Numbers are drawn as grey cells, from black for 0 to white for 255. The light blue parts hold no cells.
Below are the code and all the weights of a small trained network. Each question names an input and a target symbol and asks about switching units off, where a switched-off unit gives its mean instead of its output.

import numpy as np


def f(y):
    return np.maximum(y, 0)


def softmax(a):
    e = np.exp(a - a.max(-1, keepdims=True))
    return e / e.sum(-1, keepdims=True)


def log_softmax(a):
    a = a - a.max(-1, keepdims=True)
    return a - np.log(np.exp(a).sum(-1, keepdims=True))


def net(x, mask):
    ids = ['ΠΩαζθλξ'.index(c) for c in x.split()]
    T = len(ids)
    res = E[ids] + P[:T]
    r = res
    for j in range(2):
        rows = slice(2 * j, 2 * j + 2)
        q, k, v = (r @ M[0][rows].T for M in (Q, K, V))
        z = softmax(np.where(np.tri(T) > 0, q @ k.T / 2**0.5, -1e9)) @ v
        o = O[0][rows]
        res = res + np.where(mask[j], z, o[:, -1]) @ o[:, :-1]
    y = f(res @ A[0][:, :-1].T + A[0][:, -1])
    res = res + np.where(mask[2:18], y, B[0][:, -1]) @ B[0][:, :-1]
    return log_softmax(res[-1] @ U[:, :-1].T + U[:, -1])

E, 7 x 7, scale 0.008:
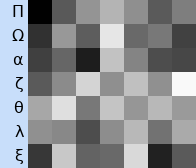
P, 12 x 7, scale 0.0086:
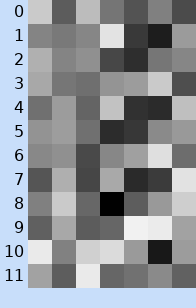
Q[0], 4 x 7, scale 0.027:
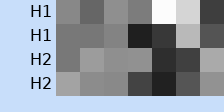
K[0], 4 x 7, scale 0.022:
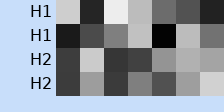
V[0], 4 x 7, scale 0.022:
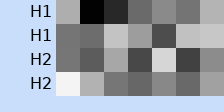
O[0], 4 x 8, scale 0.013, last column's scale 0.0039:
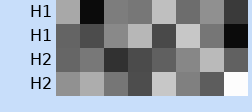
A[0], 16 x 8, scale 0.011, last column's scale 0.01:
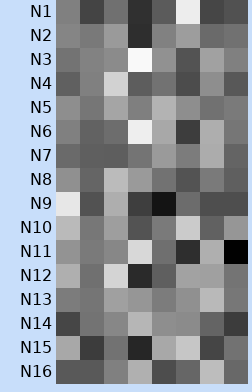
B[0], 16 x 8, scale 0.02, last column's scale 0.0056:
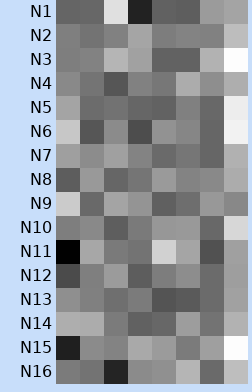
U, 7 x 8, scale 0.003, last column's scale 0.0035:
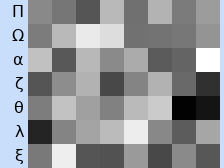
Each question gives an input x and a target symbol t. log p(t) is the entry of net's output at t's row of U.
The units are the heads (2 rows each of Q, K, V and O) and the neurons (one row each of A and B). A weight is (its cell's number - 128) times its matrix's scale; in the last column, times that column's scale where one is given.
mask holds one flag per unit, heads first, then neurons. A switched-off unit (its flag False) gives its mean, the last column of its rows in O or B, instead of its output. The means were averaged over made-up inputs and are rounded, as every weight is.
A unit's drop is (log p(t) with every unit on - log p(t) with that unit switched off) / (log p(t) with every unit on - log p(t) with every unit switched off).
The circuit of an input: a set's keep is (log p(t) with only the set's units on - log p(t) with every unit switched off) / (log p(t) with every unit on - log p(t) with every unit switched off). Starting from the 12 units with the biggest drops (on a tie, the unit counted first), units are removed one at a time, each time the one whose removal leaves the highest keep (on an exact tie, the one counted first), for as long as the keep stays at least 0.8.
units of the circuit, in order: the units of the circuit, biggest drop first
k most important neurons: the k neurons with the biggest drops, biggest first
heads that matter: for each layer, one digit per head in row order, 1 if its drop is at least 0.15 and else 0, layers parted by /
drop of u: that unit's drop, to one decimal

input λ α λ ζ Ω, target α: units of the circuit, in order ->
(H1; N6)
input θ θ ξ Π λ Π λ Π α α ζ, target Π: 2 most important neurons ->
(N16; N13)
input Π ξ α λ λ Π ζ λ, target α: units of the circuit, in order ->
(H1; N6)
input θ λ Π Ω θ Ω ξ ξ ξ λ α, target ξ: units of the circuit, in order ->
(H1; H2)
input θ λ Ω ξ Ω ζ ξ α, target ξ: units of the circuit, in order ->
(H1)
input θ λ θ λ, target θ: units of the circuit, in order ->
(H2; H1; N10)
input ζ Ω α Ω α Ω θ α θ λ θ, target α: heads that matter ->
10
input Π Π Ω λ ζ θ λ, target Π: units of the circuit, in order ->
(H2; N16)
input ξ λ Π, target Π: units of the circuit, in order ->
(H2; N16; H1)
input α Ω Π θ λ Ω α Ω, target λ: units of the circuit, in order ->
(N11; H2)
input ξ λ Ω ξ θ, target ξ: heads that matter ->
10
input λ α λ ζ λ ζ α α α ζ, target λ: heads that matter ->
11
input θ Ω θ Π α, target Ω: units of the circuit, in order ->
(H1; H2; N3)
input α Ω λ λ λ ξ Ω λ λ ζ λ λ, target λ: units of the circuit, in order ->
(N15; H1; H2)
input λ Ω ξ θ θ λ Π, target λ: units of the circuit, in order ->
(N15; H2; H1)
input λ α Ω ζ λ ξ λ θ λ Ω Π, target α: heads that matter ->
10
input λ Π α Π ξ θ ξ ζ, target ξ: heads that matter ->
10
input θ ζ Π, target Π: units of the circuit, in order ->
(N16; H2; H1)
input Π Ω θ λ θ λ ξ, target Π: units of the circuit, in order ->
(H2; N16; H1)
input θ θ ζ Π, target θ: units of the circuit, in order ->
(H2; H1; N14)
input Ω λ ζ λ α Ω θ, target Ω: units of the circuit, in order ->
(H2; N3)
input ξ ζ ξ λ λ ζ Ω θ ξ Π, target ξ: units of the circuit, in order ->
(H1; H2)
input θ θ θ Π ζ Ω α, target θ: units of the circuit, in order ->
(H2; H1; N14)
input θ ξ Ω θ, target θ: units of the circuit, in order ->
(H2; H1; N10)
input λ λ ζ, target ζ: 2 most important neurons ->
(N1; N12)
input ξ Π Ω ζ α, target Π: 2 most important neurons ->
(N16; N3)
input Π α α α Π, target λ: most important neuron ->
(N11)
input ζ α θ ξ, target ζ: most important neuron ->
(N1)
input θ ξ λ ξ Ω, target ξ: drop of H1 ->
1.0
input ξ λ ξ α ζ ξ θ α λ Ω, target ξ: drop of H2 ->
0.2
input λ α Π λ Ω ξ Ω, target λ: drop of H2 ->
0.5
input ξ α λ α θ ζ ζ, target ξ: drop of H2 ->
0.2
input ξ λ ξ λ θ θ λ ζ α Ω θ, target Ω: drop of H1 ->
0.7
